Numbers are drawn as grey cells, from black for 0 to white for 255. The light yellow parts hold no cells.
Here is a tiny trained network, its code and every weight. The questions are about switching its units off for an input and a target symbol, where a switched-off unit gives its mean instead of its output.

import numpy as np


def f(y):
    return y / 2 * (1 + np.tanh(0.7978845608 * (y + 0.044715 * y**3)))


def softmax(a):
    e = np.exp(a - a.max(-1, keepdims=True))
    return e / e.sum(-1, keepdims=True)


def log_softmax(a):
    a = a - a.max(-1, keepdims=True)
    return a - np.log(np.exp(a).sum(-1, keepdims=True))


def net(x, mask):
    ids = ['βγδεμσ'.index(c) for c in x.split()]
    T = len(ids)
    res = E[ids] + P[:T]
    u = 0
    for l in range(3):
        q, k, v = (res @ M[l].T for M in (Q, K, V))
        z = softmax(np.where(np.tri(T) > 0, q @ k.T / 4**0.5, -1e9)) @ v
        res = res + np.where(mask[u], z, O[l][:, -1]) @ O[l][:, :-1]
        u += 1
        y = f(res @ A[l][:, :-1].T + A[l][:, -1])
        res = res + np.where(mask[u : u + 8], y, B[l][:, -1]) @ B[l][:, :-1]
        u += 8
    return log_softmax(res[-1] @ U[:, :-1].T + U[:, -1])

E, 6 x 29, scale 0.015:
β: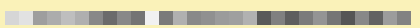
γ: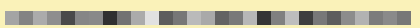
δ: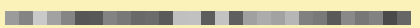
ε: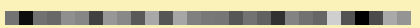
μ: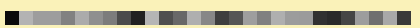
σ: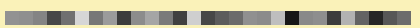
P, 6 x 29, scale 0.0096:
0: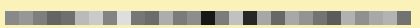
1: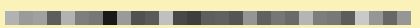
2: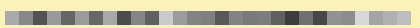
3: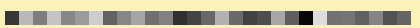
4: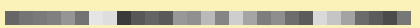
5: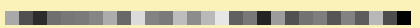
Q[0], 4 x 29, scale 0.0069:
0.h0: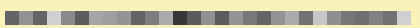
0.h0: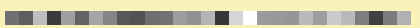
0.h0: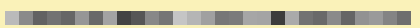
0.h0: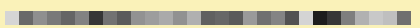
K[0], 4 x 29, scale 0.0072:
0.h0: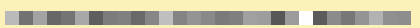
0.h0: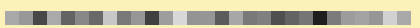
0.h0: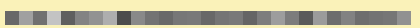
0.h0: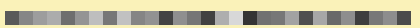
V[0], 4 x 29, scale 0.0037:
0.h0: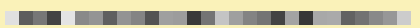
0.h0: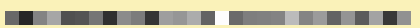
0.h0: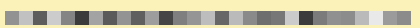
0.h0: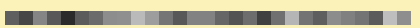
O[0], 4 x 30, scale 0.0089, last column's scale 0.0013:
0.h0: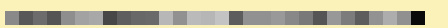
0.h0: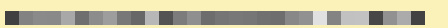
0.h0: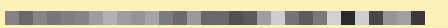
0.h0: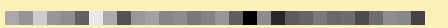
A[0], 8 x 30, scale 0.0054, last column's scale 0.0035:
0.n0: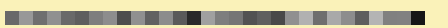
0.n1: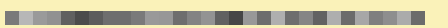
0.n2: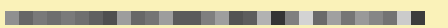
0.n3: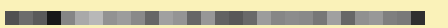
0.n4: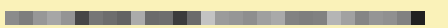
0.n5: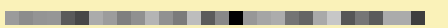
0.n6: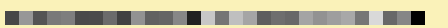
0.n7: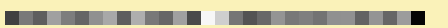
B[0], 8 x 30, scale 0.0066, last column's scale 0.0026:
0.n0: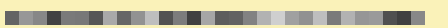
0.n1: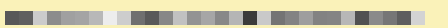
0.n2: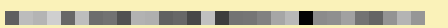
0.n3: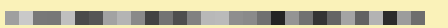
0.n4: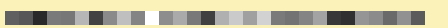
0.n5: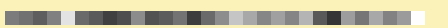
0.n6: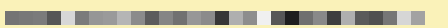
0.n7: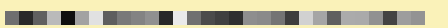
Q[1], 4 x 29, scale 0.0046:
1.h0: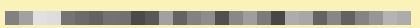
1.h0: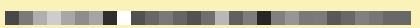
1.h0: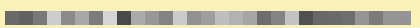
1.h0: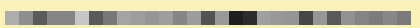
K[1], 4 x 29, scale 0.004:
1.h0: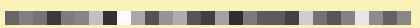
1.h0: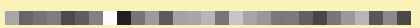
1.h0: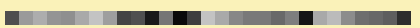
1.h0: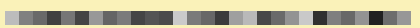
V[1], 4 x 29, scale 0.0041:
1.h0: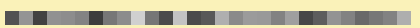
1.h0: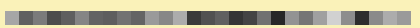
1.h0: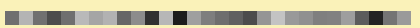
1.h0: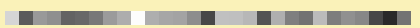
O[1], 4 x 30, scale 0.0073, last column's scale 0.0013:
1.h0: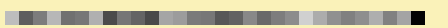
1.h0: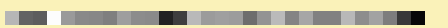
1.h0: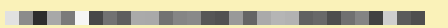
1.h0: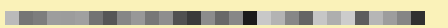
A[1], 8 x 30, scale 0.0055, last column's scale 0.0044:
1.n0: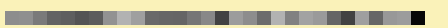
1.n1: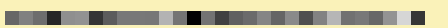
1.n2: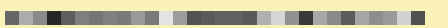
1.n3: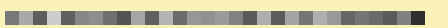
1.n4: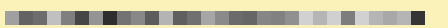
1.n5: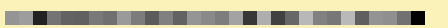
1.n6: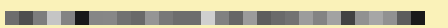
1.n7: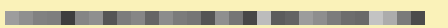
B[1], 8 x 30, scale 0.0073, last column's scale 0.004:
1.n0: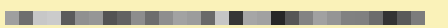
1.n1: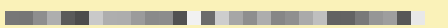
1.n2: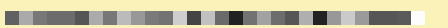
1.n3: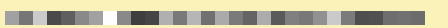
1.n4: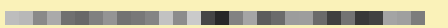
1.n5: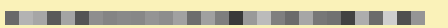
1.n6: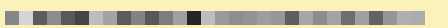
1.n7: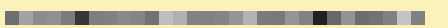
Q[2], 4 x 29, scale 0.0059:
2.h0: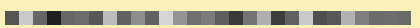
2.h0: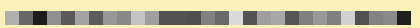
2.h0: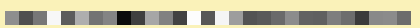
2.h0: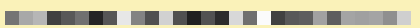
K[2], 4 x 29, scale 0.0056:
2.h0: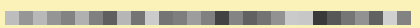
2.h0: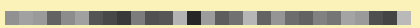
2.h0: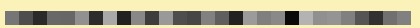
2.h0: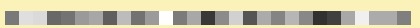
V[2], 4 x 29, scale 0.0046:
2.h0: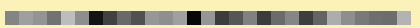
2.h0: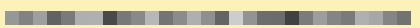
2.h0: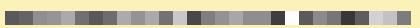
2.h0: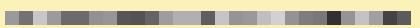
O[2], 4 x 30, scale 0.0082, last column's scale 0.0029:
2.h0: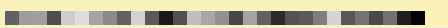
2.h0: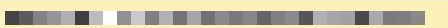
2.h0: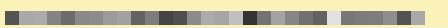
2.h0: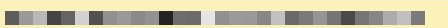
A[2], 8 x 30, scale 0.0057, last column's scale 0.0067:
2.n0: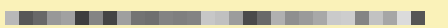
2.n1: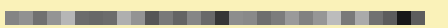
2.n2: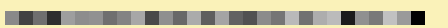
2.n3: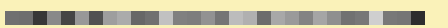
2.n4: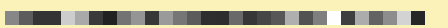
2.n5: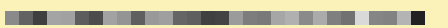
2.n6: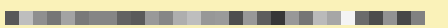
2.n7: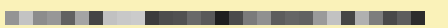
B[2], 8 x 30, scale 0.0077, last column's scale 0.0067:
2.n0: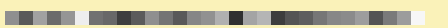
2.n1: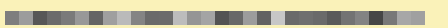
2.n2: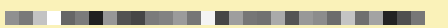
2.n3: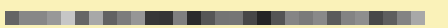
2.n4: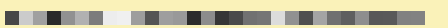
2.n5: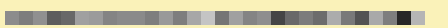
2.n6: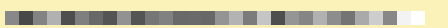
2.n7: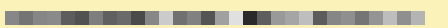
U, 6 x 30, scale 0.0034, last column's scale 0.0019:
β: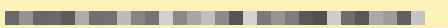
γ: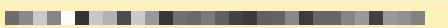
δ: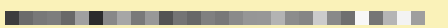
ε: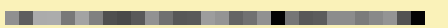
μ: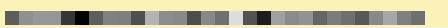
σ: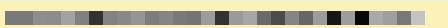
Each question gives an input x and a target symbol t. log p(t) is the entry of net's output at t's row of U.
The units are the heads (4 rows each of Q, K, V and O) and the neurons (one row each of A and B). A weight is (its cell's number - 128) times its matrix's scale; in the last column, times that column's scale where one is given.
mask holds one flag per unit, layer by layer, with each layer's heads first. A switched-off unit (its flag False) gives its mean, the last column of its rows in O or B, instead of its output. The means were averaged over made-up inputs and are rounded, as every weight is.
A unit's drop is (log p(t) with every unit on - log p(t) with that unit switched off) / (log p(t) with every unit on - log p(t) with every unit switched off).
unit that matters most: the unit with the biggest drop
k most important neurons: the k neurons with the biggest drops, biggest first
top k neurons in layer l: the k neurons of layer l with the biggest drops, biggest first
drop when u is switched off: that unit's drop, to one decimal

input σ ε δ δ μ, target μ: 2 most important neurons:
(1.n1, 0.n2)
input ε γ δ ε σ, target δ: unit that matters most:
1.h0
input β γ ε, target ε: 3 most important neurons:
(1.n1, 2.n0, 2.n3)
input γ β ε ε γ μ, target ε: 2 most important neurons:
(1.n1, 2.n6)
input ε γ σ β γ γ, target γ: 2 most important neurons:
(2.n3, 0.n2)
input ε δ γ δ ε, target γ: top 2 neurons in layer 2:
(2.n4, 2.n6)
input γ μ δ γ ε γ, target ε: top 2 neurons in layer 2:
(2.n0, 2.n5)
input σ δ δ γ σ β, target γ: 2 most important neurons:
(0.n5, 1.n2)
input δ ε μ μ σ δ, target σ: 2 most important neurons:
(1.n1, 1.n2)
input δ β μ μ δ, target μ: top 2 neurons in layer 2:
(2.n7, 2.n0)
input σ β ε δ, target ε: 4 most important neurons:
(1.n1, 2.n0, 2.n3, 0.n6)
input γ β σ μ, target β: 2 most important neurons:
(1.n2, 0.n5)
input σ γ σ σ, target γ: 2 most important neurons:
(0.n5, 1.n2)
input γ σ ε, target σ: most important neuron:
(1.n1)
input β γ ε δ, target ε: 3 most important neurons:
(2.n0, 1.n1, 2.n5)
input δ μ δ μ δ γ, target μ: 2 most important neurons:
(2.n7, 2.n0)
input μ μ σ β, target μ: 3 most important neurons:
(2.n7, 1.n2, 2.n0)
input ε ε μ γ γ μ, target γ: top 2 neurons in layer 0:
(0.n2, 0.n5)
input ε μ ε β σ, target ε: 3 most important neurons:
(2.n6, 0.n2, 1.n1)
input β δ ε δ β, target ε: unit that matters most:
2.n0
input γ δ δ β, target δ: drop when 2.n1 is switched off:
0.0
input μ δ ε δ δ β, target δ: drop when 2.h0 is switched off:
0.1
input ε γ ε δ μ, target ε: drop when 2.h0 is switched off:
0.6
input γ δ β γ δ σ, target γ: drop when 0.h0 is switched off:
1.1
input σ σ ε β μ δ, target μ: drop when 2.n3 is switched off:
0.2
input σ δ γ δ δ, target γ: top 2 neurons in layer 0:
(0.n5, 0.n6)
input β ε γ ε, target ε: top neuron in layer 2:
(2.n6)
